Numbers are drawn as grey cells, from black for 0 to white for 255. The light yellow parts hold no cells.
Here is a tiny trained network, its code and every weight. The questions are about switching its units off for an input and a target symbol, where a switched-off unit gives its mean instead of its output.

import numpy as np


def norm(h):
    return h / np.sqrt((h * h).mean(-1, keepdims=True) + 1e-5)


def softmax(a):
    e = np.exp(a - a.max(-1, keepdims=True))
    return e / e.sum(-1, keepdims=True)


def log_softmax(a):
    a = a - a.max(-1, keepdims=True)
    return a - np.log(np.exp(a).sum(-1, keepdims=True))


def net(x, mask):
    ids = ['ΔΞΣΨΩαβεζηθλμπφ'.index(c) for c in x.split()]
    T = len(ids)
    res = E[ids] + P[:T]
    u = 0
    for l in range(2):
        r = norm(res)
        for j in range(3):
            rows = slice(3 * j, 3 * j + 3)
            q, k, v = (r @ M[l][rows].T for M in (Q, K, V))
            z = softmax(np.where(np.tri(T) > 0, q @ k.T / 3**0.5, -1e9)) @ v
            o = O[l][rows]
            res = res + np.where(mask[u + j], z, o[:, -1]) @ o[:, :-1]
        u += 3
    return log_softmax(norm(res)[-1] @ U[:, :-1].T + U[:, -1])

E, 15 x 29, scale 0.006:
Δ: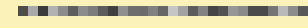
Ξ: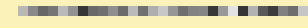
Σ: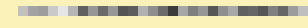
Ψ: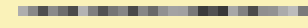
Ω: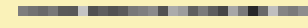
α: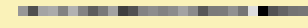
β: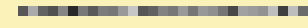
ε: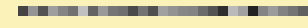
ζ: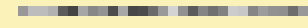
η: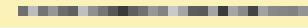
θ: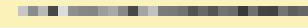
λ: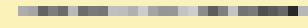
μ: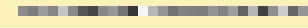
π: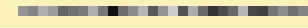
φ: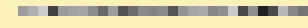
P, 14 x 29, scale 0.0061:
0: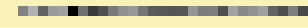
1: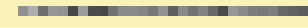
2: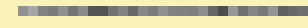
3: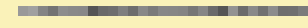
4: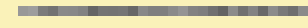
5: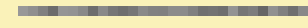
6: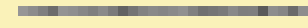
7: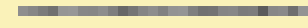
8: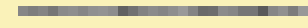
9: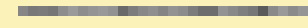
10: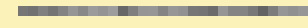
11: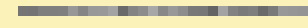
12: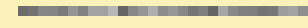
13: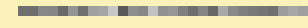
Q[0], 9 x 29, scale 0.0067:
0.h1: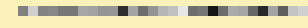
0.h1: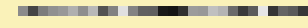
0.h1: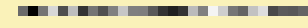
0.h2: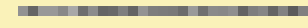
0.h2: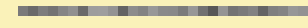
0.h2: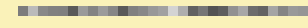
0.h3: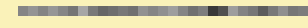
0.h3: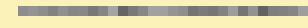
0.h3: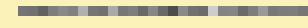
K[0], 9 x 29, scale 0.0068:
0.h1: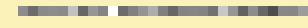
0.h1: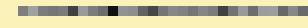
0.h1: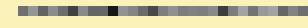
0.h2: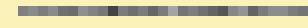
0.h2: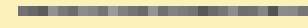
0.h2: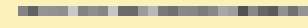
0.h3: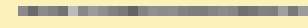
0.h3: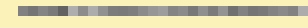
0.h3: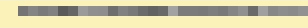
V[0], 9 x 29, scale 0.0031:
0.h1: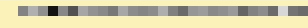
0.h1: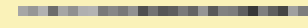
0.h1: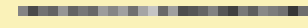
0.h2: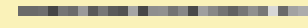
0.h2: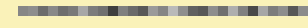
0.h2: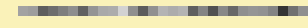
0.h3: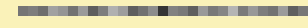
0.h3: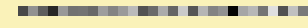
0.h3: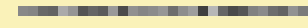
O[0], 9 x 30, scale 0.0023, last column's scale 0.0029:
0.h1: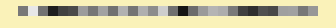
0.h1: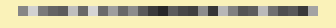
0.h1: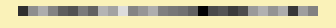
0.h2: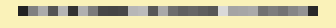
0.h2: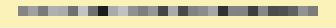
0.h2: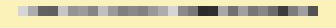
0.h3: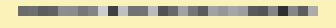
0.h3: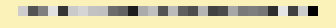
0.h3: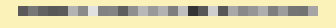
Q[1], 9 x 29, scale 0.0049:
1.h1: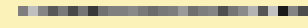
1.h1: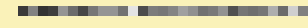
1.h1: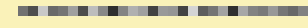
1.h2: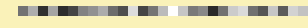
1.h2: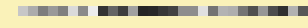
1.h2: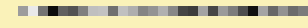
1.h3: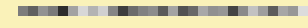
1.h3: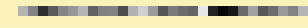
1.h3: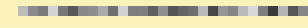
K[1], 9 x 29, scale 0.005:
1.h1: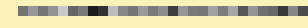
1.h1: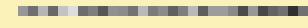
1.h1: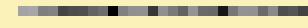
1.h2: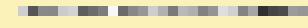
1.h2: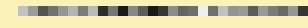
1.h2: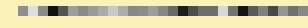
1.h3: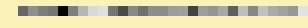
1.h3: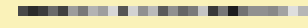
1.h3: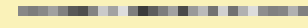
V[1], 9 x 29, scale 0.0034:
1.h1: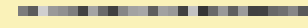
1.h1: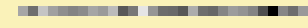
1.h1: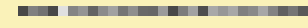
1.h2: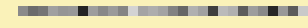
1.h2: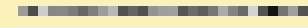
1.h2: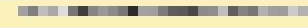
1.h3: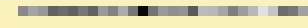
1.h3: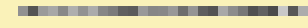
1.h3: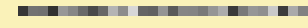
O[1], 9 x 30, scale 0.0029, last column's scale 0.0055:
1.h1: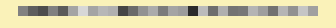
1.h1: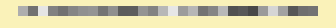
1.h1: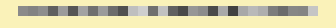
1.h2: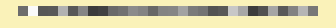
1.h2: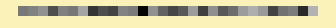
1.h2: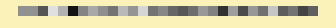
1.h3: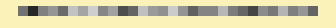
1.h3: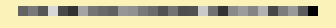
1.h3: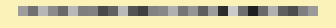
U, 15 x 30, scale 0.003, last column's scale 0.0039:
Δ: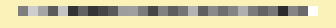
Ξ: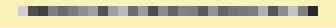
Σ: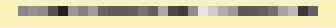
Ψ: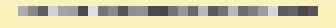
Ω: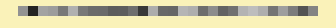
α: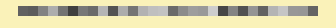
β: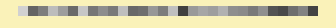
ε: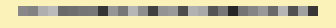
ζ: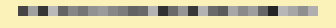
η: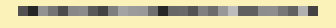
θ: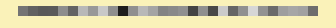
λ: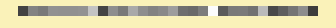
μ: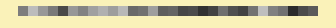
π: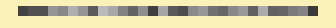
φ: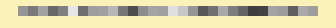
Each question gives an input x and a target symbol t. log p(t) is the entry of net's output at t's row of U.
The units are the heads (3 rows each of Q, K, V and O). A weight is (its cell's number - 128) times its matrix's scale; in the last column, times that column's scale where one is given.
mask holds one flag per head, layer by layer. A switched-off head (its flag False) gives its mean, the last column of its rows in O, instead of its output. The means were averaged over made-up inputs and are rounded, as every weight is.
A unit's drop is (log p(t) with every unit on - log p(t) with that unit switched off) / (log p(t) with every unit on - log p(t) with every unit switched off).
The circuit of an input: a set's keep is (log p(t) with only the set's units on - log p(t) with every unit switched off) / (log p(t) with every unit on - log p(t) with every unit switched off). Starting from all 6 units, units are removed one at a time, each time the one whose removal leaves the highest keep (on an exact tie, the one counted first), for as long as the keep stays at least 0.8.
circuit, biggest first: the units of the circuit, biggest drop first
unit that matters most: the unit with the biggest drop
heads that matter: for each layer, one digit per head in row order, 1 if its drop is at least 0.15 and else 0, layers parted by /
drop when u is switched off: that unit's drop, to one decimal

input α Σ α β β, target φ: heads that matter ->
001 / 001
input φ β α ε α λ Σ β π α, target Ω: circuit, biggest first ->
(0.h1 1.h2)
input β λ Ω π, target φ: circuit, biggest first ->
(1.h2)
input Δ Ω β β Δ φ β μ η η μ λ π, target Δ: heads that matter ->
001 / 011
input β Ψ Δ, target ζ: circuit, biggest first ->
(1.h2 1.h1)
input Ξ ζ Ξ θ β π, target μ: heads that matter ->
100 / 000
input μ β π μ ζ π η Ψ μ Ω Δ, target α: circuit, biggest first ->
(0.h1 1.h2)
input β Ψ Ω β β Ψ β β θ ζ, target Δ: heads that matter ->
001 / 110
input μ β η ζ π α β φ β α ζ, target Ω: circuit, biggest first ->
(1.h2 0.h1)
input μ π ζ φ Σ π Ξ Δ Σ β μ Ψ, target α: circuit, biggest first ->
(0.h1 1.h2)
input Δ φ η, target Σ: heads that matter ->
110 / 010
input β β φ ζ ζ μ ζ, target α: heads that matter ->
100 / 010
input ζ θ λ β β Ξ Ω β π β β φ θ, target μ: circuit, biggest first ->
(0.h1 1.h2)
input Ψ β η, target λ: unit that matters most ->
1.h2
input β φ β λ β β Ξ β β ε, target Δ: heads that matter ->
000 / 010
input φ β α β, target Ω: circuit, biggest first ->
(1.h2 0.h3)
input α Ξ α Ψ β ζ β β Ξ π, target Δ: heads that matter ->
001 / 010
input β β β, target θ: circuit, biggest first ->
(0.h3 1.h3)
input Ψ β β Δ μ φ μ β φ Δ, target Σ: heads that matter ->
110 / 000
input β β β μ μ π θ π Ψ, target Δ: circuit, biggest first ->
(1.h3)
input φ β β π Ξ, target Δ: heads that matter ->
000 / 010
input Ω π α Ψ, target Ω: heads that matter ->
100 / 010
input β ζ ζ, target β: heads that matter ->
011 / 011
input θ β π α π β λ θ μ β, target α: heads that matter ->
101 / 010
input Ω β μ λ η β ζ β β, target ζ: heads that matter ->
001 / 101
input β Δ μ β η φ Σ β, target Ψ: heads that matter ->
101 / 010
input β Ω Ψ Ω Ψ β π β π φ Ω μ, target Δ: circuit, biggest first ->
(0.h1 1.h2 0.h3)
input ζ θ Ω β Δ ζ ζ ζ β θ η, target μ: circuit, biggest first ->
(0.h1)
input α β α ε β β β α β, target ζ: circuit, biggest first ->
(0.h3 1.h3)
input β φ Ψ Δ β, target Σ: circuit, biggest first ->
(0.h1 0.h3)
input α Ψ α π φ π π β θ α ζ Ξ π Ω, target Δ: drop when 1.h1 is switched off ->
0.0
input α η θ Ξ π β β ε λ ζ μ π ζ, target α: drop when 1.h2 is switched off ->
0.4
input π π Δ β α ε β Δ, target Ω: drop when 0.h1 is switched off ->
0.2
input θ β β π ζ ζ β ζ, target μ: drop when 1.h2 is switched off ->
0.2
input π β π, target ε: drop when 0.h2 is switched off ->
0.3
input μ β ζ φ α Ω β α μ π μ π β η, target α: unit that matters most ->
0.h1
